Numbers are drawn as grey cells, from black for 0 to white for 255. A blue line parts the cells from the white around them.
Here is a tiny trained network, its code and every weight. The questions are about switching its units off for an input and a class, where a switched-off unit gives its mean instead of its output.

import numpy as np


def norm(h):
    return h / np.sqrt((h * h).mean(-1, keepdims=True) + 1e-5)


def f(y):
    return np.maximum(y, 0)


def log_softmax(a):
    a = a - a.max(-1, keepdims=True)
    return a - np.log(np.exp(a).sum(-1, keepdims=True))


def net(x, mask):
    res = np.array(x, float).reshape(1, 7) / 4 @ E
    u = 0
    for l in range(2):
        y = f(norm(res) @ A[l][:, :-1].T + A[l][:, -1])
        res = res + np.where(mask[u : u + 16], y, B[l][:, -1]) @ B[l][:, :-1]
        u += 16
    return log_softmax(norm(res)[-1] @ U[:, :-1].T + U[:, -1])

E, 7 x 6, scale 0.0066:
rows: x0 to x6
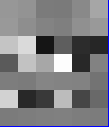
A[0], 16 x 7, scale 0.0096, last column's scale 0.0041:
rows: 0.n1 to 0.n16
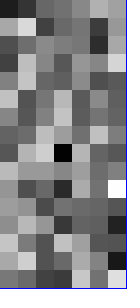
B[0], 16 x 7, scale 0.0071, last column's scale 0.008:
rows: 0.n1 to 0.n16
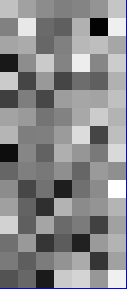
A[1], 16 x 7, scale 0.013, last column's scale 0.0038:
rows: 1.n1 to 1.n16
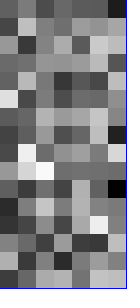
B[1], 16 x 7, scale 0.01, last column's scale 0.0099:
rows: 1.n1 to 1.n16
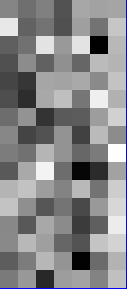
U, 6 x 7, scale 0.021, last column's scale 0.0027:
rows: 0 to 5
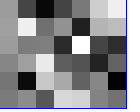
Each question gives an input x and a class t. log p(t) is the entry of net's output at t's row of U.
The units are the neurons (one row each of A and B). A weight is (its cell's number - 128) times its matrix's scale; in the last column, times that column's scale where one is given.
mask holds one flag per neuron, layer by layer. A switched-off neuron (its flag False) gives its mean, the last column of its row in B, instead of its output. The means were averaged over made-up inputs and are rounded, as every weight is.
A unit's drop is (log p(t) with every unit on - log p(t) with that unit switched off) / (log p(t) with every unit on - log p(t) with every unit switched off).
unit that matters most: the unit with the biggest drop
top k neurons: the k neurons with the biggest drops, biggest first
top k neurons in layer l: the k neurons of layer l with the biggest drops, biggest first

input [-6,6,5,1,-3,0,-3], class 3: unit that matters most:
0.n2
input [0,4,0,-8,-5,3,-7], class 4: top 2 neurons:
(0.n2; 1.n15)
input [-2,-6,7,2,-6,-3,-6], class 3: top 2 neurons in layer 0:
(0.n2; 0.n16)
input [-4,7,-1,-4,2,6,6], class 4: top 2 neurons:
(0.n2; 1.n3)
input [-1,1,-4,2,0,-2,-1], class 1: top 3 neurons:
(0.n16; 0.n2; 1.n10)
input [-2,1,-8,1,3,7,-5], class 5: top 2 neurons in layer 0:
(0.n11; 0.n5)
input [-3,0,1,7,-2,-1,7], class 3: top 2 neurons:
(0.n16; 1.n10)
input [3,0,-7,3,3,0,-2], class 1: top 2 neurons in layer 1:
(1.n10; 1.n7)
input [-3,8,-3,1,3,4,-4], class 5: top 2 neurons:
(0.n11; 1.n3)
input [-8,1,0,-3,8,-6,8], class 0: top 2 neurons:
(0.n2; 1.n12)
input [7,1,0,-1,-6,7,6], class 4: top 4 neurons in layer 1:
(1.n3; 1.n7; 1.n12; 1.n16)
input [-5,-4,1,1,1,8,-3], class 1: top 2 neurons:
(1.n14; 0.n14)
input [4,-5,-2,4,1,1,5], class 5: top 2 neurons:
(0.n2; 0.n4)
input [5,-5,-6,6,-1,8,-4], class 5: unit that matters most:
1.n3
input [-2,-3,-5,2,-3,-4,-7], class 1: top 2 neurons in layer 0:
(0.n16; 0.n2)
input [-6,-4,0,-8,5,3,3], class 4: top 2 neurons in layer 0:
(0.n2; 0.n11)
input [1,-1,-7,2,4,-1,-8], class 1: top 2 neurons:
(0.n16; 1.n10)
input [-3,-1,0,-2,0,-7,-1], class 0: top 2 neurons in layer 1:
(1.n12; 1.n3)
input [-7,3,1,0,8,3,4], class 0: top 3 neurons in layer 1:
(1.n10; 1.n15; 1.n11)
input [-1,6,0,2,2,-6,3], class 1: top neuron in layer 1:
(1.n12)
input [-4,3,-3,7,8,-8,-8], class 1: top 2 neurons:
(1.n12; 0.n2)
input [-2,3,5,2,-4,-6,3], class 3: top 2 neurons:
(1.n10; 0.n16)
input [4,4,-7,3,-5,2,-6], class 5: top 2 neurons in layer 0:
(0.n2; 0.n11)
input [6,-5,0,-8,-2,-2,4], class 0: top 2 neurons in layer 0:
(0.n2; 0.n16)
